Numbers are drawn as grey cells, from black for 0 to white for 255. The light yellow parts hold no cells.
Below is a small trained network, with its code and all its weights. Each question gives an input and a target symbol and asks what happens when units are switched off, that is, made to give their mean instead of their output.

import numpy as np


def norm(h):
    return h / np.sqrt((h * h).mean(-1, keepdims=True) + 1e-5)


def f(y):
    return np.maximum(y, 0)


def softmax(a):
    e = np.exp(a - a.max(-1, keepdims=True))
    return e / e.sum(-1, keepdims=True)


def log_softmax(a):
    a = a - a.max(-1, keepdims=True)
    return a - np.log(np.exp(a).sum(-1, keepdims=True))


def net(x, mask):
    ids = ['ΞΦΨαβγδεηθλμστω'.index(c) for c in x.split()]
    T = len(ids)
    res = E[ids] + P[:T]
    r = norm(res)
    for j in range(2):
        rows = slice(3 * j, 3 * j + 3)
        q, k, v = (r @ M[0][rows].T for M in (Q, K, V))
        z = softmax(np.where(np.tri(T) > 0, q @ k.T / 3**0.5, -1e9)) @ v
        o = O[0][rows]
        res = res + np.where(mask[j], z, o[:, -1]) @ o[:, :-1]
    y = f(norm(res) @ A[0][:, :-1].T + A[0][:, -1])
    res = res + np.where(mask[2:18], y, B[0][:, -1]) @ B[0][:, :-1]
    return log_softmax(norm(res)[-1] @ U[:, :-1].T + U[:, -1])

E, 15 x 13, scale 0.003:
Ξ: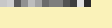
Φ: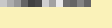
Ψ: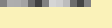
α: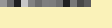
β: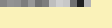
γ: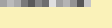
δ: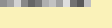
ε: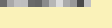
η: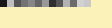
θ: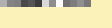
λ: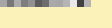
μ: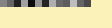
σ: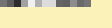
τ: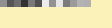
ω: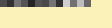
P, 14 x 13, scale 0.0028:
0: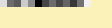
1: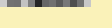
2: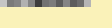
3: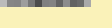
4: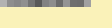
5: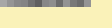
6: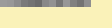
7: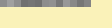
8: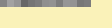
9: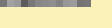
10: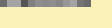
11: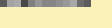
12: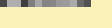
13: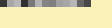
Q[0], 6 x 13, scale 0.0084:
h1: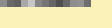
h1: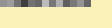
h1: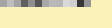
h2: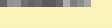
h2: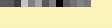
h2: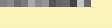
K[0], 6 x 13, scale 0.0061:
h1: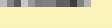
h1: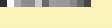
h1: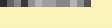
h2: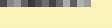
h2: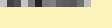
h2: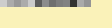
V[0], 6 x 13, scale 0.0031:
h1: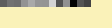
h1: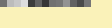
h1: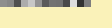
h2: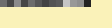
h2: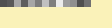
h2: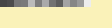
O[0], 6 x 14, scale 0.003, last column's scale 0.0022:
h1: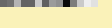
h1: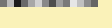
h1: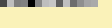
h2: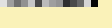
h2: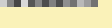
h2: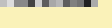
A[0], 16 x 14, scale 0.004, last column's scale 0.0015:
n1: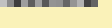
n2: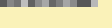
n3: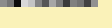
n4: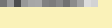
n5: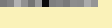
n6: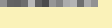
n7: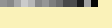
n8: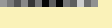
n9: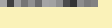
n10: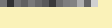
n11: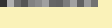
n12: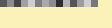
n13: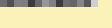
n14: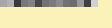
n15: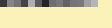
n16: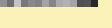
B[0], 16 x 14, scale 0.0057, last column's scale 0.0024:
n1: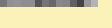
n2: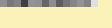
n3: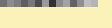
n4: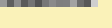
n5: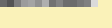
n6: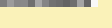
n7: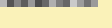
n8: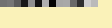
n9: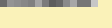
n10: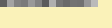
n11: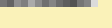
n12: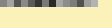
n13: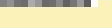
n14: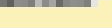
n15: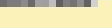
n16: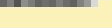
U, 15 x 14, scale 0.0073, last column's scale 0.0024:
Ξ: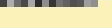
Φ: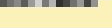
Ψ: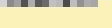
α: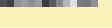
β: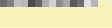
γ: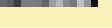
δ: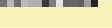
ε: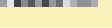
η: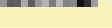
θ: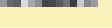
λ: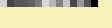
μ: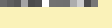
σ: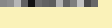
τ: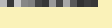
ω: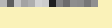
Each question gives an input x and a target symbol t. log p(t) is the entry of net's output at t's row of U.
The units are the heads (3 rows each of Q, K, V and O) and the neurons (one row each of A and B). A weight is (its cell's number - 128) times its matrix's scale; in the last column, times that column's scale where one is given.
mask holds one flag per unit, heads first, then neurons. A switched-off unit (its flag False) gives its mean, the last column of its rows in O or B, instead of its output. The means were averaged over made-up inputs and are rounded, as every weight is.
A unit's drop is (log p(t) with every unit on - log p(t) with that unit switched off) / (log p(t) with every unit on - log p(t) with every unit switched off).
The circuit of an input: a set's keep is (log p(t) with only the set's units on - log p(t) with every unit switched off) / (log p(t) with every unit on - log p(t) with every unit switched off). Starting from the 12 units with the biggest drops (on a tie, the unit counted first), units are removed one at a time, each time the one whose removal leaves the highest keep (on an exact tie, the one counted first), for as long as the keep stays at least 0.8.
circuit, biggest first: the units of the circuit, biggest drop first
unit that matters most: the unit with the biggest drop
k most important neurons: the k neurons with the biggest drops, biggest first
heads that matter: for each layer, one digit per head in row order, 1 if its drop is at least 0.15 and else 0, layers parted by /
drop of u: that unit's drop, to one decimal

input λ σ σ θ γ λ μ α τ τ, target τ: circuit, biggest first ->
[h1]
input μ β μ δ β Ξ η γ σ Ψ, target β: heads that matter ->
00
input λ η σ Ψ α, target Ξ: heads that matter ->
00
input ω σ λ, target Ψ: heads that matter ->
01
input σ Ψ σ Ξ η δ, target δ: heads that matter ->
11
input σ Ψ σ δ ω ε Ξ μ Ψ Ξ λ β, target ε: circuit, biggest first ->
[h1; h2]
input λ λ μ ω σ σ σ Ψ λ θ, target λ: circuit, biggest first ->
[h1; n14; h2]
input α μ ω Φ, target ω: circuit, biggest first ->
[h1; n14]
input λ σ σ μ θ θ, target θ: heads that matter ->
11
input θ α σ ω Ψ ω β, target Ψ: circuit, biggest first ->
[h2; n7]
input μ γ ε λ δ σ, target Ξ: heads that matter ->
00
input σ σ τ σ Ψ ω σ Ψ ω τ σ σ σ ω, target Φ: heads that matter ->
01
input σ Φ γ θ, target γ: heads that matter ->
11
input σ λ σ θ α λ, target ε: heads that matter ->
10
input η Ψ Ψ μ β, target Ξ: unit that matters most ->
h2
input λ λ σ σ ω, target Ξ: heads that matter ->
00
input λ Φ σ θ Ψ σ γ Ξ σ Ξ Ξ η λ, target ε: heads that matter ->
11
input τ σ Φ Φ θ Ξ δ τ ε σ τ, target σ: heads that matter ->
11
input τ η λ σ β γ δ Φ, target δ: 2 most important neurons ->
[n1; n14]
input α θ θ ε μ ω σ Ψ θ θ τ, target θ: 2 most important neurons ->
[n16; n4]
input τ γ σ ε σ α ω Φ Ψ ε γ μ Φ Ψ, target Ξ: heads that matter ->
11
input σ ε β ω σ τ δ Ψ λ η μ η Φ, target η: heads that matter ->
11
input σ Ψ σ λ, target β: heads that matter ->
10
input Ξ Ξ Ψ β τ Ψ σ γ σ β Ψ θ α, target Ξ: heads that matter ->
00
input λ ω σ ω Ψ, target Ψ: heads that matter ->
01
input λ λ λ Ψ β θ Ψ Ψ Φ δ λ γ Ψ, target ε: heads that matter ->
11
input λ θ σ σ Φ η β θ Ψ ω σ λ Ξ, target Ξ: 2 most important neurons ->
[n8; n1]
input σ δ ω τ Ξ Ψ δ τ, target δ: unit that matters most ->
h1
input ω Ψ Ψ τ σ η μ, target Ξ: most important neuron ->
[n3]
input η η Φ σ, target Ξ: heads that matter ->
01
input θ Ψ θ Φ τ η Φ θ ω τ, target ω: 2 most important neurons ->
[n9; n14]
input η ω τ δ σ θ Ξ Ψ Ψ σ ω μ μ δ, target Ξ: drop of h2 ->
0.4
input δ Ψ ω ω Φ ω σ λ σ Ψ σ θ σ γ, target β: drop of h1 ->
0.2
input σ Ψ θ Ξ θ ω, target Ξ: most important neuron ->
[n8]
